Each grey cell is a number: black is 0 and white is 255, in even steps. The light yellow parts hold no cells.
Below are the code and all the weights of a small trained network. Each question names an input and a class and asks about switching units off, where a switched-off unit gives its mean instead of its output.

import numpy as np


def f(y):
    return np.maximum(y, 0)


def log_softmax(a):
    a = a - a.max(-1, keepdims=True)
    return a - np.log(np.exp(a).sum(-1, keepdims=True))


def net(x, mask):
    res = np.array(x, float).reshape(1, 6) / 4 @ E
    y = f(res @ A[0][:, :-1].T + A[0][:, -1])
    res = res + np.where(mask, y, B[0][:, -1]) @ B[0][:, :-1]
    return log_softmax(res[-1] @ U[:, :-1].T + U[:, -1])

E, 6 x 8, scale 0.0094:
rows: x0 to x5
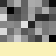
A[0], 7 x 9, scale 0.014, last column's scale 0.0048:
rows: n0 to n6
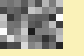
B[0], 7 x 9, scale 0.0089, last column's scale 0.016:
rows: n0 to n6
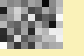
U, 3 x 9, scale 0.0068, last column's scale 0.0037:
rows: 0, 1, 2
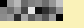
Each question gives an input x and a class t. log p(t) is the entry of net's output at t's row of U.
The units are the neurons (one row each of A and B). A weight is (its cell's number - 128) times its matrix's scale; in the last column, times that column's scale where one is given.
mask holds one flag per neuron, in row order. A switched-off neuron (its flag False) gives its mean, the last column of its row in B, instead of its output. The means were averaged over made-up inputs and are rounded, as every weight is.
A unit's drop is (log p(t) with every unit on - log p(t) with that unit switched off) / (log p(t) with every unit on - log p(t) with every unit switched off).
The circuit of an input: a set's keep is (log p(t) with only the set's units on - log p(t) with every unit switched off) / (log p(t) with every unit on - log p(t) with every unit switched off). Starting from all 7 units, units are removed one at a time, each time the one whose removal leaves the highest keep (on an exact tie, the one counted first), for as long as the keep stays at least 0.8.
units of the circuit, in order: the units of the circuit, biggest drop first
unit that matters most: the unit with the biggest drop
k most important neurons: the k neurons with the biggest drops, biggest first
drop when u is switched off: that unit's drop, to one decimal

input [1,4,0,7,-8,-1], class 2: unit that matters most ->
n6
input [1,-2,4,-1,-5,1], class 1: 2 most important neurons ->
(n4, n1)
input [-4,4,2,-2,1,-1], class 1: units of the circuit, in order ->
(n2, n5)
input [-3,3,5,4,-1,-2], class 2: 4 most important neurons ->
(n4, n5, n3, n1)
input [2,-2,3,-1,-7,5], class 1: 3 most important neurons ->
(n4, n1, n0)
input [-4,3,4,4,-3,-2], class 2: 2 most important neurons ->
(n4, n5)
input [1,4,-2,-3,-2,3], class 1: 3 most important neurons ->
(n4, n5, n0)
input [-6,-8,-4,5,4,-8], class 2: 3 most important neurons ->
(n3, n2, n1)
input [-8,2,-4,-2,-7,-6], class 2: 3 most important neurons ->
(n5, n3, n2)
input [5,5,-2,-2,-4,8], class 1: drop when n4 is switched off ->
0.1
